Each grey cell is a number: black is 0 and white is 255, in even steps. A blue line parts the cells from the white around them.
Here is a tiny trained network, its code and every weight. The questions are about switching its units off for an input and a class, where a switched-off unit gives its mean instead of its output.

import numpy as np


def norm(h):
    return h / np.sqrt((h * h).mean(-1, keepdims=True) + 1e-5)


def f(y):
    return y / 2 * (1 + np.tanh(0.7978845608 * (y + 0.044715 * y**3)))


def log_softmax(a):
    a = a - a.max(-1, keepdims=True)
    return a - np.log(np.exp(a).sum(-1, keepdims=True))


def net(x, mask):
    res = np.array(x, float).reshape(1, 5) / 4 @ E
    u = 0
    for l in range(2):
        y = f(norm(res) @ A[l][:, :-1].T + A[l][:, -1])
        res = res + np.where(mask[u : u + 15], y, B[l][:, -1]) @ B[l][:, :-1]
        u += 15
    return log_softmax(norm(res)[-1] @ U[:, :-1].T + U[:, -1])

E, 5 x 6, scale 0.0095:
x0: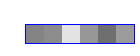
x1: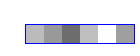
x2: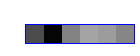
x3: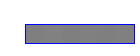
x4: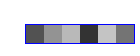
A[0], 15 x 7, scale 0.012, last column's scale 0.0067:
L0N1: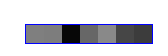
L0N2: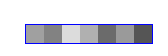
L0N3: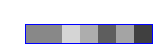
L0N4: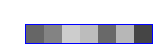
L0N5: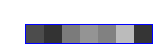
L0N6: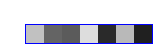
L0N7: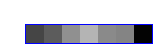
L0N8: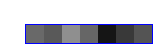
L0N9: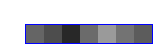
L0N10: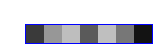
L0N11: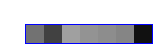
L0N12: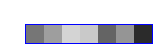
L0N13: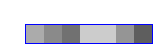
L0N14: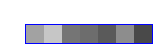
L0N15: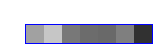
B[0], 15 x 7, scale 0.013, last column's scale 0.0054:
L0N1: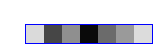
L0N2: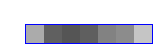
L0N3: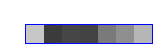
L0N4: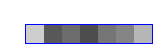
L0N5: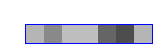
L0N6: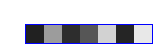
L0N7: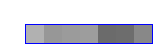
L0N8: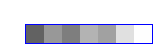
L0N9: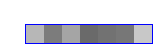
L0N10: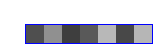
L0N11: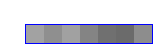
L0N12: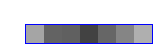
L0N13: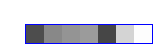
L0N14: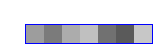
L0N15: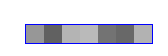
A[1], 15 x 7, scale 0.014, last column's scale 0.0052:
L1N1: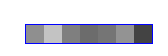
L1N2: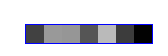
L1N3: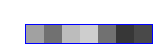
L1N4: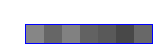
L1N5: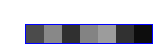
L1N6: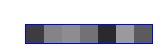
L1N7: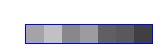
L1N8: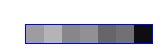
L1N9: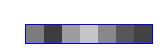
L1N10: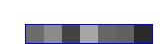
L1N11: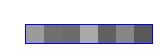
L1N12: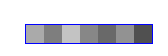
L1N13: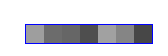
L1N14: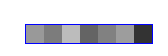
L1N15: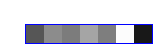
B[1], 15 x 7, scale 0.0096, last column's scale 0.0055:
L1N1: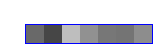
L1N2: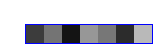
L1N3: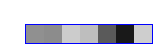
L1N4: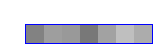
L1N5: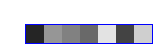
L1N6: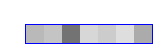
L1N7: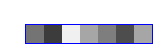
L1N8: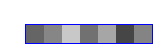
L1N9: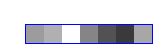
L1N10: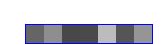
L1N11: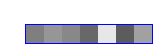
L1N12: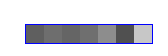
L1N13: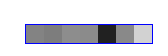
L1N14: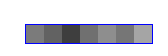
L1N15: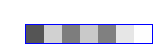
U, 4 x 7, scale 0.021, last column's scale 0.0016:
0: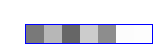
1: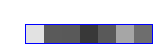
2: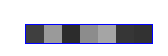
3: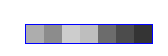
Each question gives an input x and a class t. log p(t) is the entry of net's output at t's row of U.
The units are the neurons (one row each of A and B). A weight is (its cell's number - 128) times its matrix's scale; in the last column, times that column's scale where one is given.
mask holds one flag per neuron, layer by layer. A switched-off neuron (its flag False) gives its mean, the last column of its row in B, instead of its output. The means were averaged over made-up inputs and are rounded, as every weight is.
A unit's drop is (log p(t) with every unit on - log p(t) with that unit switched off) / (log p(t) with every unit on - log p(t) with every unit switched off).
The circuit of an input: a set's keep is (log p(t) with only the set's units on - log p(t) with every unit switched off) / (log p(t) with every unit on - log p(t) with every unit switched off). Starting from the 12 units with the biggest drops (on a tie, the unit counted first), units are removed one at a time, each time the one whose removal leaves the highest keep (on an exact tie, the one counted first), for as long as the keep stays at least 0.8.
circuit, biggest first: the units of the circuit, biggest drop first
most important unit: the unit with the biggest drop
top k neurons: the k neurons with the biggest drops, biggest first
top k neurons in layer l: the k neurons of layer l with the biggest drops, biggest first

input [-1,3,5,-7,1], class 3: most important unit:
L0N5
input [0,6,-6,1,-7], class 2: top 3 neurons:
L0N6, L0N8, L1N10
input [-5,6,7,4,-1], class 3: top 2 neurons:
L0N5, L0N8
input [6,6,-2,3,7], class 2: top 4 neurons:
L0N10, L0N8, L0N1, L1N2
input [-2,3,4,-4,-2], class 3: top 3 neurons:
L0N5, L0N8, L0N9
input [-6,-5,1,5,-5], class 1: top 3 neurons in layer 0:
L0N1, L0N13, L0N9
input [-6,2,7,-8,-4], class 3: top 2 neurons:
L0N5, L0N3
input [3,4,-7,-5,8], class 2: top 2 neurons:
L0N10, L1N2
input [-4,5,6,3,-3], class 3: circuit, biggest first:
L0N5, L1N9
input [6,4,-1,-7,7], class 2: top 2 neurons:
L0N10, L0N1
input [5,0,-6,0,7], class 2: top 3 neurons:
L0N10, L1N2, L0N1
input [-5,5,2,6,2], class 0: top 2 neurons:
L0N13, L1N15
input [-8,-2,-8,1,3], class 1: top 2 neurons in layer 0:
L0N1, L0N5
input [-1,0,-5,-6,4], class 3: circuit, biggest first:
L0N15
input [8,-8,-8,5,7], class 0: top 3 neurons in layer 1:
L1N6, L1N3, L1N9
